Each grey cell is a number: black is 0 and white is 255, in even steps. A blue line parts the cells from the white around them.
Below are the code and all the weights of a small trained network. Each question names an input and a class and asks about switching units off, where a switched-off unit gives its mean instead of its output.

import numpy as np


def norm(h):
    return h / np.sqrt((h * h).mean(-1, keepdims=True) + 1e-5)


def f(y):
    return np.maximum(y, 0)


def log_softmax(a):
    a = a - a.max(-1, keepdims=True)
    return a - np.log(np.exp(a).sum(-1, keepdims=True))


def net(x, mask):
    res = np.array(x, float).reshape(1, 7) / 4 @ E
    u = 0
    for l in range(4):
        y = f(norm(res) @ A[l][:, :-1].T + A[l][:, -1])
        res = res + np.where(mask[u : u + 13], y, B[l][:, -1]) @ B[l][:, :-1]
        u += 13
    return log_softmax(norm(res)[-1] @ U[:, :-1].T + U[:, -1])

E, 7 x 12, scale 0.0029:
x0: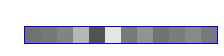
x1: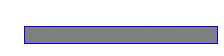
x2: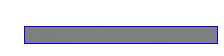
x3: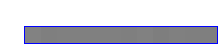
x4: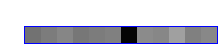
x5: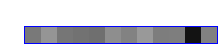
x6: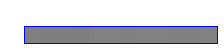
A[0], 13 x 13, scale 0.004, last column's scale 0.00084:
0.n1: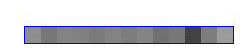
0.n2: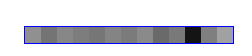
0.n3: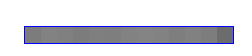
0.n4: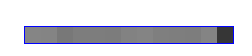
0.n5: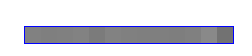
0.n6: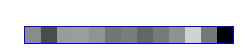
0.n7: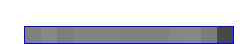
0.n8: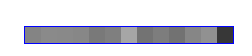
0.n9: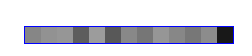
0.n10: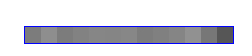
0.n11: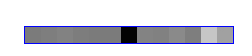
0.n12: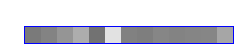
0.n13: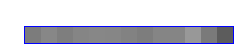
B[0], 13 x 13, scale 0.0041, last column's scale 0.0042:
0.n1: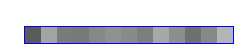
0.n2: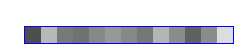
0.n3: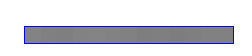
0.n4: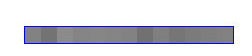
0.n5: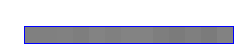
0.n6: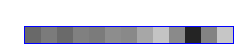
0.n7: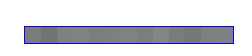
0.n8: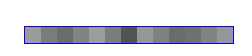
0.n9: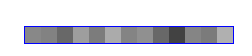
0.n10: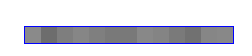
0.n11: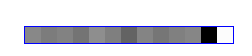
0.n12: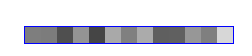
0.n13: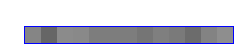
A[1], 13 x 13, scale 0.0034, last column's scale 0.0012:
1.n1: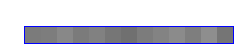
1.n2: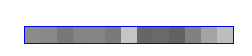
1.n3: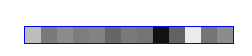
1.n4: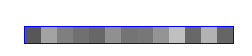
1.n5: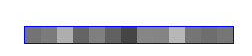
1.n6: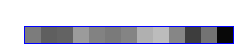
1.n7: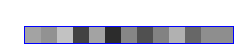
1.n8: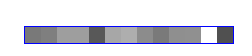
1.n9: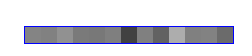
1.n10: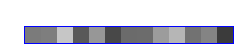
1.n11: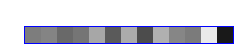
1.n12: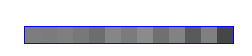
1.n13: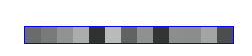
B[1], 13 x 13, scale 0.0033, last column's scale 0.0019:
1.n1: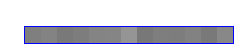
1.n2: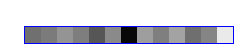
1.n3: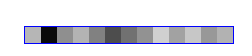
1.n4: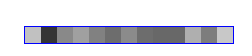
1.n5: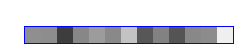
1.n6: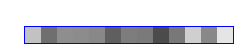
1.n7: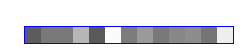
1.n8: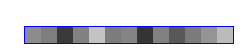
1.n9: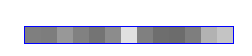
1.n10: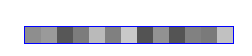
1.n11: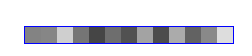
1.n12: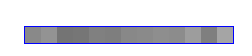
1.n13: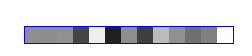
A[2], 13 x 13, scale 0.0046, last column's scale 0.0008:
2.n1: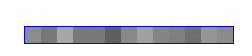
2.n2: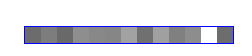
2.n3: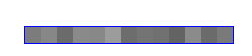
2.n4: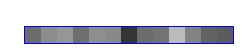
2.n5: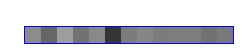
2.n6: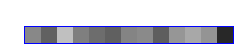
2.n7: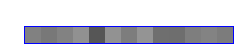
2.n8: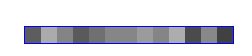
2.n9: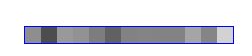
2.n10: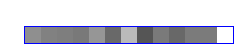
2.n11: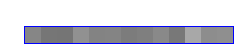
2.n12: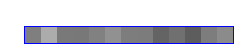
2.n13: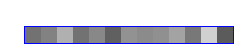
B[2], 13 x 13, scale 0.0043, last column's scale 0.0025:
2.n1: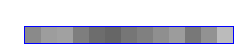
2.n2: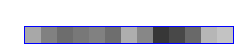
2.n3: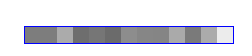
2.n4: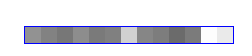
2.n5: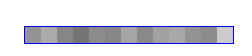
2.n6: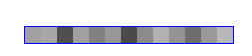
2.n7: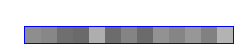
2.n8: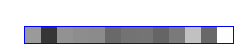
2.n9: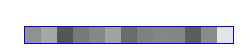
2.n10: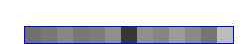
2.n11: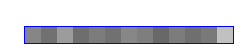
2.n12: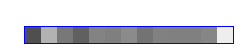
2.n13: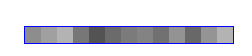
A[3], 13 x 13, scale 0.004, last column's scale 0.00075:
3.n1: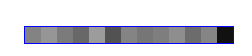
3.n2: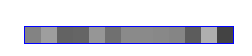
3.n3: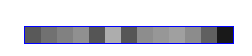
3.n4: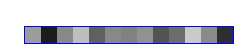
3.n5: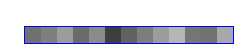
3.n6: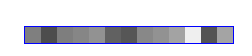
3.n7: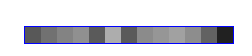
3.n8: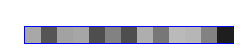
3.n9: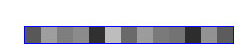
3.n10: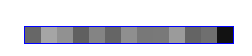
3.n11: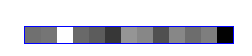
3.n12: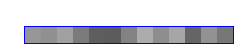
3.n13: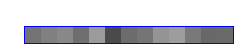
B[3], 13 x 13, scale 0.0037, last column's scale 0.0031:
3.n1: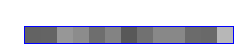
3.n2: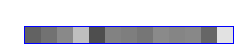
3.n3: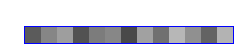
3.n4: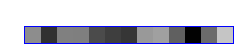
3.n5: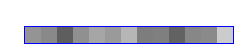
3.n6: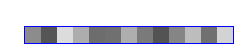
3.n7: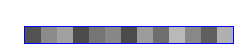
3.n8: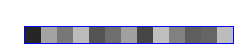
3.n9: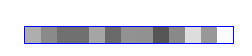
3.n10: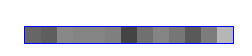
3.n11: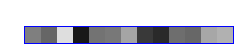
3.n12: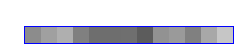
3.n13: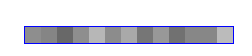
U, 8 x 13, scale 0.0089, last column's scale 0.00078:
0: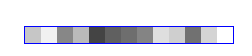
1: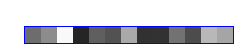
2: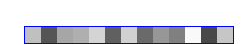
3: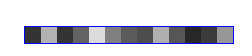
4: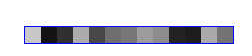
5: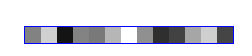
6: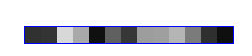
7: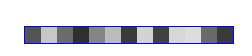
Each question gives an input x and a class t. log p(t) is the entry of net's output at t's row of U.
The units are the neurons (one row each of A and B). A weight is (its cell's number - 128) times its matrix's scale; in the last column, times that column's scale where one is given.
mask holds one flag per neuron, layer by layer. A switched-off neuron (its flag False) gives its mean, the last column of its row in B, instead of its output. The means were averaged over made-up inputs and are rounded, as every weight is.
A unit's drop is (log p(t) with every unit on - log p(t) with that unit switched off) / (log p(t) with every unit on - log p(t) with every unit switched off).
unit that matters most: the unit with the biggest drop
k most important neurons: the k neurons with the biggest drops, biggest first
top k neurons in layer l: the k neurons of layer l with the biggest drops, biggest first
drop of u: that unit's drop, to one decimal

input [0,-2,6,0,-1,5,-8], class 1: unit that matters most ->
0.n11
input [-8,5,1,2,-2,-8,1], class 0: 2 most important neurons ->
0.n11, 1.n11
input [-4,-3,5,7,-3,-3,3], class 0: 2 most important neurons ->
0.n11, 0.n2
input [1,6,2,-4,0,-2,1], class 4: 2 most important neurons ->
0.n11, 0.n6
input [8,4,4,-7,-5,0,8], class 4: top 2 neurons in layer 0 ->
0.n2, 0.n6
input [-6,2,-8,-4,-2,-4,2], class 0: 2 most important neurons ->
0.n11, 0.n2
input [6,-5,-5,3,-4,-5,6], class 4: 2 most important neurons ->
0.n11, 3.n4
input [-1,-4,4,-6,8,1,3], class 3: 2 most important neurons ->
2.n8, 0.n11
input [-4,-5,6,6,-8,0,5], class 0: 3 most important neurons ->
0.n2, 0.n6, 0.n11
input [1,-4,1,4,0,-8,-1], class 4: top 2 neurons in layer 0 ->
0.n11, 0.n6
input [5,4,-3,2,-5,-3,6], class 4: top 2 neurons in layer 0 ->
0.n11, 0.n2
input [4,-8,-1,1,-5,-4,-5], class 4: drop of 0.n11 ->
0.3
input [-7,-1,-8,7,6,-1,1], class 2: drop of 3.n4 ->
0.0
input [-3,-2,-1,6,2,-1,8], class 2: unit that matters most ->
0.n2
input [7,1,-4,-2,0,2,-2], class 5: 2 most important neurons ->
0.n11, 1.n13
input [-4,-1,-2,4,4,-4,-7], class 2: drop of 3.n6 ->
0.1
